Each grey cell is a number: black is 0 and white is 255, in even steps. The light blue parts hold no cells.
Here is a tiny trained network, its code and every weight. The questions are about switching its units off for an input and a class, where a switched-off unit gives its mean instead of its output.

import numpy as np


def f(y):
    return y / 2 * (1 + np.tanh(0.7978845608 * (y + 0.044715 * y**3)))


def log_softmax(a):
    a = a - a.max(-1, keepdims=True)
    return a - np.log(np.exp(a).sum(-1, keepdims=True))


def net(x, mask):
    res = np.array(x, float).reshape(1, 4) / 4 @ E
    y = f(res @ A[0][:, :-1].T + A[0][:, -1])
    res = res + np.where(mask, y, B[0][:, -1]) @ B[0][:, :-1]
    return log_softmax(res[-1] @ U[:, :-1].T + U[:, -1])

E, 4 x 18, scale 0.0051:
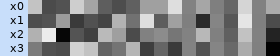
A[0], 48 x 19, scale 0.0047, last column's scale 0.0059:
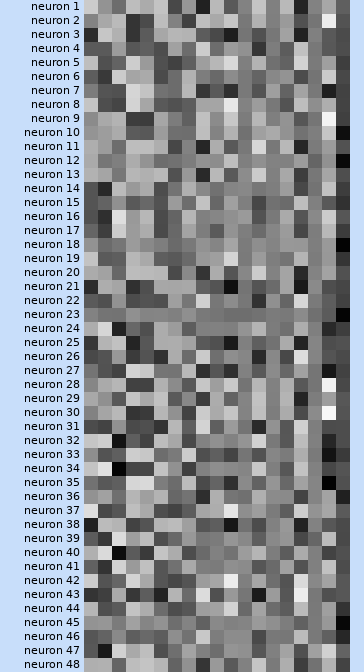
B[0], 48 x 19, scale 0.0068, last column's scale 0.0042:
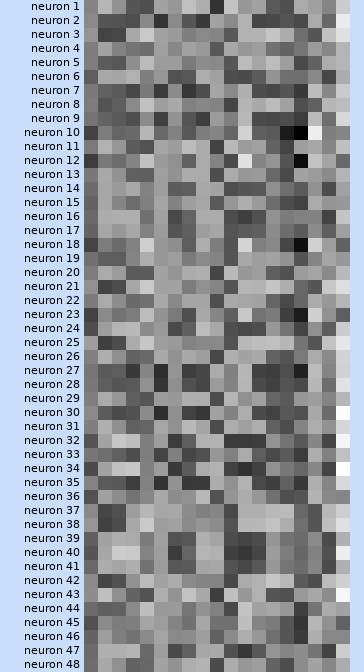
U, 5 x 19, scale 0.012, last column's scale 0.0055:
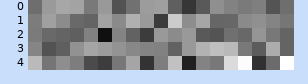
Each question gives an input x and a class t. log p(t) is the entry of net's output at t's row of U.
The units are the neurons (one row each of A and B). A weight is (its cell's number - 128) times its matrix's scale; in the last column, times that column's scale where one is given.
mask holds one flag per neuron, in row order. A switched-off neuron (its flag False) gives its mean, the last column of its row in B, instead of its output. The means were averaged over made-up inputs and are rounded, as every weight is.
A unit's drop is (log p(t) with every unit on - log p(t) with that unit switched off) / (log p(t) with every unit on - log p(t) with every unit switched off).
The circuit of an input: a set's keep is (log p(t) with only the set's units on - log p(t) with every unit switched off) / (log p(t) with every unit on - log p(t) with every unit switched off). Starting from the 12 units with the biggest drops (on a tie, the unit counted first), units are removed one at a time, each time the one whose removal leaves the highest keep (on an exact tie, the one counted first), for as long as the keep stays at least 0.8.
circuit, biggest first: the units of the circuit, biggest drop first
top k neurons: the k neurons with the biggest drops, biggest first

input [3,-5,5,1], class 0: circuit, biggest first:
[neuron 34]
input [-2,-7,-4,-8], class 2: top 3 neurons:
[neuron 30; neuron 2; neuron 28]
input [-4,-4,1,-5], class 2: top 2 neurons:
[neuron 30; neuron 2]
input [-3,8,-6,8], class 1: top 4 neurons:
[neuron 43; neuron 31; neuron 26; neuron 22]
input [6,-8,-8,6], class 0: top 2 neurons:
[neuron 47; neuron 16]
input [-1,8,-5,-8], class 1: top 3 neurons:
[neuron 43; neuron 31; neuron 26]
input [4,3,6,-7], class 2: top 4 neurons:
[neuron 30; neuron 2; neuron 28; neuron 9]
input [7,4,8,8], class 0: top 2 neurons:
[neuron 32; neuron 34]
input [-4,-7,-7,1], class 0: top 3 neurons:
[neuron 47; neuron 16; neuron 39]
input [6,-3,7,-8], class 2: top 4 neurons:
[neuron 30; neuron 2; neuron 28; neuron 9]
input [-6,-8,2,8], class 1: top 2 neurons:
[neuron 1; neuron 11]
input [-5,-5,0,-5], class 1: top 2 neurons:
[neuron 1; neuron 11]
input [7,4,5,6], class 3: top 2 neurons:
[neuron 42; neuron 37]
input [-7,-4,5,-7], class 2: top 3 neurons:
[neuron 30; neuron 2; neuron 28]
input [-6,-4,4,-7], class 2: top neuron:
[neuron 30]
